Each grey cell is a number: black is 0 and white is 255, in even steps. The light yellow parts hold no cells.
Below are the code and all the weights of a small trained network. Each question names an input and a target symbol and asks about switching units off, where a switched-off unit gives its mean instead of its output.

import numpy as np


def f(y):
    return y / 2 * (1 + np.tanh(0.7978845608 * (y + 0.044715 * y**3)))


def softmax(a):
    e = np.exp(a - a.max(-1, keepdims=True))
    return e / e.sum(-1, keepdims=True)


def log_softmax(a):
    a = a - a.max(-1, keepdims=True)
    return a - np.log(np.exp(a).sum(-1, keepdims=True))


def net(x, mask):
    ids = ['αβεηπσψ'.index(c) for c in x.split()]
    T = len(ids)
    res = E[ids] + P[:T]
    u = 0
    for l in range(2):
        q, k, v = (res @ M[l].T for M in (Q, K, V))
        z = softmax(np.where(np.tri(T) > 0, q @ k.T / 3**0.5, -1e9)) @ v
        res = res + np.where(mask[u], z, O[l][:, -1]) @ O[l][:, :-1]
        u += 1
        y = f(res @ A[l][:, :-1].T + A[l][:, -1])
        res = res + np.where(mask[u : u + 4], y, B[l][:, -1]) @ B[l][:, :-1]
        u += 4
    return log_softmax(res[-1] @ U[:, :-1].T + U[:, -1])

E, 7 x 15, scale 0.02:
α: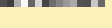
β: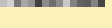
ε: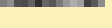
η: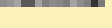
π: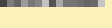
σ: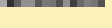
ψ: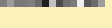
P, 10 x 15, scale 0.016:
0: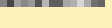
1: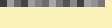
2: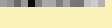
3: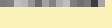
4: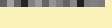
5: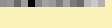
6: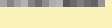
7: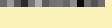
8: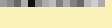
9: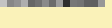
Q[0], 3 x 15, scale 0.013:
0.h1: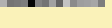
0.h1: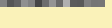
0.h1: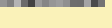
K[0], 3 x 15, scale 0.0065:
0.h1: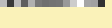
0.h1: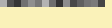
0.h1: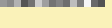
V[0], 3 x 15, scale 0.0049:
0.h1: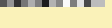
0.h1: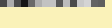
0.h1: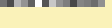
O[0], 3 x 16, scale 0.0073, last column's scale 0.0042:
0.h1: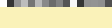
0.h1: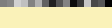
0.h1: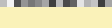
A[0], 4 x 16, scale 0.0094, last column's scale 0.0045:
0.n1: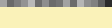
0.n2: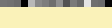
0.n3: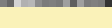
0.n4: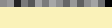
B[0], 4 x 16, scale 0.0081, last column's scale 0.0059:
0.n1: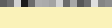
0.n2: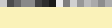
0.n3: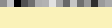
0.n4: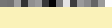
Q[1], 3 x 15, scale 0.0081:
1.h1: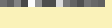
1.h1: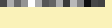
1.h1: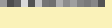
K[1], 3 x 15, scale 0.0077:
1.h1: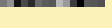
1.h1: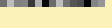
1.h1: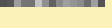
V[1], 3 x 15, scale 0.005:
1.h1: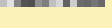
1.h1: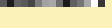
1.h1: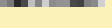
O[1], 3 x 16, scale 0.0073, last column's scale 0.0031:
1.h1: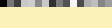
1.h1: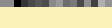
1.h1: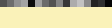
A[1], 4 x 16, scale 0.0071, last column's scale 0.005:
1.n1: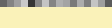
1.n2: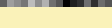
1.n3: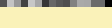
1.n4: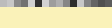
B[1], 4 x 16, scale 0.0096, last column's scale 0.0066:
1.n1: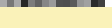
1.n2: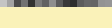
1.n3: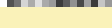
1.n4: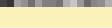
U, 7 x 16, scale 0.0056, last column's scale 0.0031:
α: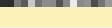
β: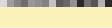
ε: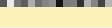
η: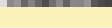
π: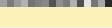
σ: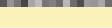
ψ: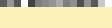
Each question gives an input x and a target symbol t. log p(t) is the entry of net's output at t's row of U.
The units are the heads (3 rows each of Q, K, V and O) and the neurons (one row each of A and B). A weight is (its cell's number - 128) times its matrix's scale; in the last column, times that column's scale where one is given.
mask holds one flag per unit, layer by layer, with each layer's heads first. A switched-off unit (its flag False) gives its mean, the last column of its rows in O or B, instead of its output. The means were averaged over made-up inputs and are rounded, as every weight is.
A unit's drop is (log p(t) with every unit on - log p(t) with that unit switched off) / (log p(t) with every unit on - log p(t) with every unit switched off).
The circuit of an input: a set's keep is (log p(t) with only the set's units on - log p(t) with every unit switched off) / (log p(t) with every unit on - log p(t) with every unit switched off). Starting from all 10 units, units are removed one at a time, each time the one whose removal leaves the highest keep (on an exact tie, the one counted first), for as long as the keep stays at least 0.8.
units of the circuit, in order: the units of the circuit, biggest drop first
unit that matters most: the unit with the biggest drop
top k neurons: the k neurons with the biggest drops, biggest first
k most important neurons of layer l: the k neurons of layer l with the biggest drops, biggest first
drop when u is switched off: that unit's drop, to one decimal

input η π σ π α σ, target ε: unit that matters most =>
0.h1
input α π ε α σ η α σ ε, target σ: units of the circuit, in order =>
[0.n4, 0.h1, 1.h1]
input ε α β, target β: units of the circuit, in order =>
[0.h1, 1.h1]
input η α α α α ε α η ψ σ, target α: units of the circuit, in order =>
[0.h1, 1.n4]
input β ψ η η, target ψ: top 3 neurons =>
[0.n4, 0.n3, 1.n2]
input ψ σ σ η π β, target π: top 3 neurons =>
[0.n3, 0.n1, 0.n4]
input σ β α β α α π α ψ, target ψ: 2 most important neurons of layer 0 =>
[0.n1, 0.n3]
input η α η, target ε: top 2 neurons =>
[0.n3, 1.n1]
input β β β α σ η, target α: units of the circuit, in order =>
[1.h1, 0.h1, 0.n3]
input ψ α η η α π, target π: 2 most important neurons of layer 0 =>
[0.n3, 0.n1]
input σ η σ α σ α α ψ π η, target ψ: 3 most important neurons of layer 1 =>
[1.n1, 1.n4, 1.n2]
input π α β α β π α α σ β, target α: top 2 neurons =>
[1.n4, 1.n2]
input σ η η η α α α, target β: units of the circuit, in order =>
[1.h1, 0.n3]
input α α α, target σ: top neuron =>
[0.n4]
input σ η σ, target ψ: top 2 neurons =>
[0.n1, 0.n3]
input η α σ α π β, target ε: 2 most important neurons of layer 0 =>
[0.n3, 0.n4]
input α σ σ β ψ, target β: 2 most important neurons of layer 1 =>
[1.n3, 1.n4]
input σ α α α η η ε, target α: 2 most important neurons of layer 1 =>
[1.n4, 1.n2]
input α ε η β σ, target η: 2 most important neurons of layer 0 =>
[0.n2, 0.n3]
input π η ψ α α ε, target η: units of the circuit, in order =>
[1.h1]
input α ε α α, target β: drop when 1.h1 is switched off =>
0.3
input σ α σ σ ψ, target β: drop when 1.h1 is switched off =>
-0.1
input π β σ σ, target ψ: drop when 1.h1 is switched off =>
0.2
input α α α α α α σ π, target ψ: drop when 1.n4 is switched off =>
0.0
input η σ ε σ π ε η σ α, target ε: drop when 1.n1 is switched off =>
0.6
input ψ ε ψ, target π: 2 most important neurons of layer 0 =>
[0.n3, 0.n1]
